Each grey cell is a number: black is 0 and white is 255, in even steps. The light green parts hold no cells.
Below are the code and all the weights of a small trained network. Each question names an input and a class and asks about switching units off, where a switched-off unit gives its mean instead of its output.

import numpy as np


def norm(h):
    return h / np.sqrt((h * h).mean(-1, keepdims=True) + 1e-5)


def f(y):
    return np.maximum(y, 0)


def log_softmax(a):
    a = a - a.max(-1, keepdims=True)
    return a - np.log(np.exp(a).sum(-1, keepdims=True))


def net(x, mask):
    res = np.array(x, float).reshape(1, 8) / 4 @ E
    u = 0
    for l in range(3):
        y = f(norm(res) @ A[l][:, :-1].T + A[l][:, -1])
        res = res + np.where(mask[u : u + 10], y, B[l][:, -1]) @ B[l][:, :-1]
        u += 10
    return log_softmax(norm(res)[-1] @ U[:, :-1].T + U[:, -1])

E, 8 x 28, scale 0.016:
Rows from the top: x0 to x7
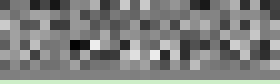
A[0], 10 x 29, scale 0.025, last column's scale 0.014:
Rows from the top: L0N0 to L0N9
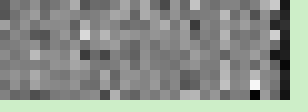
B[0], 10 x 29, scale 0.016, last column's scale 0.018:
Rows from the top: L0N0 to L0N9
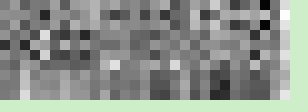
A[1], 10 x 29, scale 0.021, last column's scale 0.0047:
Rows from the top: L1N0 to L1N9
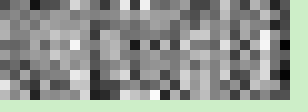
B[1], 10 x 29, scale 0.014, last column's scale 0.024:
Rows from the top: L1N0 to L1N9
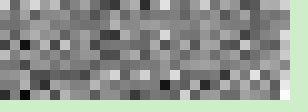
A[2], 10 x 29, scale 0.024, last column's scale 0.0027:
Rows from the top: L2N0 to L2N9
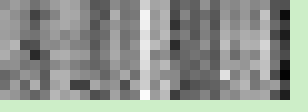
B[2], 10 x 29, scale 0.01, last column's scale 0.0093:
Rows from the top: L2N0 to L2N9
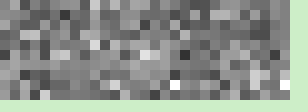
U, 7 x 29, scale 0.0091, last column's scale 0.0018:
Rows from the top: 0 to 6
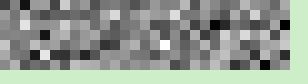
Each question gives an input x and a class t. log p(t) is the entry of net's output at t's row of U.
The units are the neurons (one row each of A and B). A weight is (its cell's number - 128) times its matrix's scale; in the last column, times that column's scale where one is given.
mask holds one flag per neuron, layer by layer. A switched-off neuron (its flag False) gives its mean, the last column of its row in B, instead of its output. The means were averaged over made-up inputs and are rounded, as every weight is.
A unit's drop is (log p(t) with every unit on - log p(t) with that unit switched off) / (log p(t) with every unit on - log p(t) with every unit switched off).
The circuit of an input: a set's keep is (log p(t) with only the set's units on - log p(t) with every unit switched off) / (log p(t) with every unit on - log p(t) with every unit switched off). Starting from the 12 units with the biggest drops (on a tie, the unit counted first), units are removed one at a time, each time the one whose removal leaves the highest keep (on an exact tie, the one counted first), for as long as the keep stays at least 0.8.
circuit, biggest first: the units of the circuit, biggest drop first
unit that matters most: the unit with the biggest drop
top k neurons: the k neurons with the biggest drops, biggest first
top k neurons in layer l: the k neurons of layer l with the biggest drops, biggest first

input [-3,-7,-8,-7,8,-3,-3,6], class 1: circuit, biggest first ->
[L2N8]
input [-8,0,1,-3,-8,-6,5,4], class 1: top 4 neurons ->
[L1N7, L0N6, L1N0, L0N1]
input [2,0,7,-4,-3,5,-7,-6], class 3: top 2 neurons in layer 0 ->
[L0N0, L0N6]
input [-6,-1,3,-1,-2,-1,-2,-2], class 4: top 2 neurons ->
[L1N3, L1N5]
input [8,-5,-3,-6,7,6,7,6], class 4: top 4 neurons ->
[L1N0, L1N7, L0N6, L0N2]
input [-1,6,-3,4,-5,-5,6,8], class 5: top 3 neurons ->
[L0N5, L0N2, L1N9]
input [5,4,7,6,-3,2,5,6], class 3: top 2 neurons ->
[L1N8, L0N9]
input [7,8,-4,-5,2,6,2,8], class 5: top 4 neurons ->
[L0N5, L1N3, L1N9, L1N5]
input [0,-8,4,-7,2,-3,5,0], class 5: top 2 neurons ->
[L0N3, L0N8]
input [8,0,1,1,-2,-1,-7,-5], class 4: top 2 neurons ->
[L1N0, L0N0]
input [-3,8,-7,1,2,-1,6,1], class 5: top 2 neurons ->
[L0N5, L1N8]
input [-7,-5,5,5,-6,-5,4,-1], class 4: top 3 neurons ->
[L1N3, L1N5, L0N9]
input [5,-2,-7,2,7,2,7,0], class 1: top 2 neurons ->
[L2N8, L1N8]
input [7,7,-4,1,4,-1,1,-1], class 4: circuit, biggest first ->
[L1N0]
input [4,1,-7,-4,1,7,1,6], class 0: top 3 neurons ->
[L1N9, L1N8, L1N5]
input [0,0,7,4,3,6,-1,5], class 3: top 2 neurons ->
[L1N8, L0N6]
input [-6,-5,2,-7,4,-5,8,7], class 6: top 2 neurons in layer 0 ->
[L0N0, L0N8]
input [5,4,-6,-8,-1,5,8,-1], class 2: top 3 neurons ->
[L0N9, L0N2, L1N8]
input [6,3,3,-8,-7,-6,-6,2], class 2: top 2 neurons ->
[L0N9, L1N0]
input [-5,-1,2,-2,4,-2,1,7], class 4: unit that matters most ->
L1N3
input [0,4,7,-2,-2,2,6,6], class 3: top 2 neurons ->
[L1N8, L0N2]
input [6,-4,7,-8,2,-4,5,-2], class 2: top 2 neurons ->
[L0N9, L0N1]
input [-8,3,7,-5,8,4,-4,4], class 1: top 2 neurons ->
[L2N8, L1N0]
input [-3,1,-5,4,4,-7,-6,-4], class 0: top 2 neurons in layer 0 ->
[L0N0, L0N4]
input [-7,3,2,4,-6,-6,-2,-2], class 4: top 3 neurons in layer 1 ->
[L1N3, L1N5, L1N9]
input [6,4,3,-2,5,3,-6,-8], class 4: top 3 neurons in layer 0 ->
[L0N0, L0N6, L0N9]
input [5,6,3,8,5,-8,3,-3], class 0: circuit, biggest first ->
[L1N4]
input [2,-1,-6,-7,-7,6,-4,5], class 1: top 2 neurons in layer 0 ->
[L0N6, L0N8]
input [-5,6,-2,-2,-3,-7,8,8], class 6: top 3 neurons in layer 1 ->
[L1N9, L1N5, L1N3]
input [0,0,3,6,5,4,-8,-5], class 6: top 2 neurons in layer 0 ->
[L0N2, L0N9]
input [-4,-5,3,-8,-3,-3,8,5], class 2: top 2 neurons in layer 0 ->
[L0N9, L0N2]
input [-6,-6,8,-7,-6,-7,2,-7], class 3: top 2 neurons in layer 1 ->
[L1N8, L1N9]
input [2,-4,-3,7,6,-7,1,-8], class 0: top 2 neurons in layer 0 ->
[L0N9, L0N4]
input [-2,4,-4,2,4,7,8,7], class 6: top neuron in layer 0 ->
[L0N0]
